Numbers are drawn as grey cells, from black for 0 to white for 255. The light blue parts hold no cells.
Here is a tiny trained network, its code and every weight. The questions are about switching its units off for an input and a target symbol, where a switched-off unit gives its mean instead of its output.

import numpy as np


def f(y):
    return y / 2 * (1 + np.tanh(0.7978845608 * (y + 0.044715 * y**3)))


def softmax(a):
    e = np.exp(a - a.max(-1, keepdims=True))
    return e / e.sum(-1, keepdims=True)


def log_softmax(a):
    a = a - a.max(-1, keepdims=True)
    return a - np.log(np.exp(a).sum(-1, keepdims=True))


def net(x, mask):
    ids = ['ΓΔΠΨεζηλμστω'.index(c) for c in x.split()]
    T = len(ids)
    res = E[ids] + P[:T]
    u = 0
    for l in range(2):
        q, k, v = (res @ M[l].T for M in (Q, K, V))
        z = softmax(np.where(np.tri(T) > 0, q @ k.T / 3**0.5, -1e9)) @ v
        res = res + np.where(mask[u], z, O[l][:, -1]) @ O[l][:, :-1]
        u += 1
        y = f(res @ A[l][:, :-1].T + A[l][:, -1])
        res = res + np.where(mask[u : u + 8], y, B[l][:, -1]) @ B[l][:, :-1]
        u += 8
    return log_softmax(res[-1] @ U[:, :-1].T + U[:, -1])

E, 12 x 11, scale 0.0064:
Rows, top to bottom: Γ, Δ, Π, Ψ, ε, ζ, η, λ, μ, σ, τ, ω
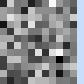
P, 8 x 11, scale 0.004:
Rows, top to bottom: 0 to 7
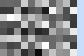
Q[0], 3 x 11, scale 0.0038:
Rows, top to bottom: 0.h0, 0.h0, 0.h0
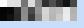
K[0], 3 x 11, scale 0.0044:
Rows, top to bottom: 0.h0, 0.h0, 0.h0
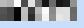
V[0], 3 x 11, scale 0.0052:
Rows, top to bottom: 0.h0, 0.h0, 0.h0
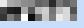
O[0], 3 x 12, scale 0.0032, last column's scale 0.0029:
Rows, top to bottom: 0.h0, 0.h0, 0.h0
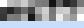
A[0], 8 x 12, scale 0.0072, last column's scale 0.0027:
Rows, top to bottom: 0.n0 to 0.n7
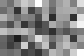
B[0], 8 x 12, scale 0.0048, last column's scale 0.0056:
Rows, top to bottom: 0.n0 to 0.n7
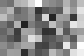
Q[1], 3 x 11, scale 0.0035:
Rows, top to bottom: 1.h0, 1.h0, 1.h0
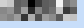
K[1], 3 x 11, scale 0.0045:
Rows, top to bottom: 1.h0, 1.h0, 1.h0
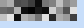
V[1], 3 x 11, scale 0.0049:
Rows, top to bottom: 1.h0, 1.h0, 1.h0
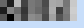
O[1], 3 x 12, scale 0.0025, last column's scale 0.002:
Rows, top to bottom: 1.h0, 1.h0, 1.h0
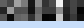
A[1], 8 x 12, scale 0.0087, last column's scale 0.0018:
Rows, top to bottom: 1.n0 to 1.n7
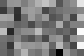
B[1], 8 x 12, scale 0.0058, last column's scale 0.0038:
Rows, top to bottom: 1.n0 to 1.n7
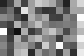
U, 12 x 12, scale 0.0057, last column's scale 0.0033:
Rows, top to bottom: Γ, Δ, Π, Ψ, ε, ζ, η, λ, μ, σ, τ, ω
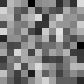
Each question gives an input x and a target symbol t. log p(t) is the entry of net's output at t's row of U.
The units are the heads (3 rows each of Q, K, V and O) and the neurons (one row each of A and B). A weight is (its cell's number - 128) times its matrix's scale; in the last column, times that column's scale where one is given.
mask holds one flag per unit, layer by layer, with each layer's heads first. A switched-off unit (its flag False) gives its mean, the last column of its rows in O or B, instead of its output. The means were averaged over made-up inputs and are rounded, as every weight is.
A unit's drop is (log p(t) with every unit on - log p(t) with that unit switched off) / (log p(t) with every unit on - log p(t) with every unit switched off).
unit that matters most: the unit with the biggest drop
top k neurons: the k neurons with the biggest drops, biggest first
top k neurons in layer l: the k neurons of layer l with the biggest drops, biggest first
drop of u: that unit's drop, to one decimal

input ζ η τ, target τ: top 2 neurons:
[1.n4; 0.n7]
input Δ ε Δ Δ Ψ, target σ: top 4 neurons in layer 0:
[0.n3; 0.n6; 0.n1; 0.n2]
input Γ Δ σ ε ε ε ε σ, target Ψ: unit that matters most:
0.h0
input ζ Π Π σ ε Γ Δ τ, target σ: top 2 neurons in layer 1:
[1.n5; 1.n4]
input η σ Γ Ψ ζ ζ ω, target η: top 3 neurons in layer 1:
[1.n1; 1.n4; 1.n6]
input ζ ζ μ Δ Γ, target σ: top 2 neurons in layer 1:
[1.n5; 1.n0]
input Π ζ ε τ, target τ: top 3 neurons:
[1.n4; 1.n7; 0.n5]
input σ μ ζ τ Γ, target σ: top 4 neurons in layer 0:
[0.n3; 0.n7; 0.n2; 0.n6]
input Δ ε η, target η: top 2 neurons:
[0.n4; 1.n4]
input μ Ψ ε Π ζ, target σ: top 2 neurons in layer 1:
[1.n5; 1.n3]
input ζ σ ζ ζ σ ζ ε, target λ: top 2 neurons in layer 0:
[0.n6; 0.n0]
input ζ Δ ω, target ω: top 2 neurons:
[1.n4; 0.n7]
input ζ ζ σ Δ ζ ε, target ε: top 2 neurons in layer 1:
[1.n6; 1.n5]
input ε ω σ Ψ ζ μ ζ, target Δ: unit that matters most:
0.n1
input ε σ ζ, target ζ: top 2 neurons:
[0.n7; 0.n3]
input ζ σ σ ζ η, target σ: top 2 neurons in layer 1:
[1.n5; 1.n4]
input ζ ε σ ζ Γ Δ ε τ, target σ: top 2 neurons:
[0.n3; 0.n2]
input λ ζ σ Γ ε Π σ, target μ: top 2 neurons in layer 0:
[0.n5; 0.n6]
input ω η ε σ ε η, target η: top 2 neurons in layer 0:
[0.n4; 0.n7]
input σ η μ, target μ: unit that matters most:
0.n4
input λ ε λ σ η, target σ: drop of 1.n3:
0.1
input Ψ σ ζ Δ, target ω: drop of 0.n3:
0.2
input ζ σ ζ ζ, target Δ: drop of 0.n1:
0.2
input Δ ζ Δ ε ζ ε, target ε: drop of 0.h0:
0.2
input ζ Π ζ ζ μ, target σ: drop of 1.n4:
0.1
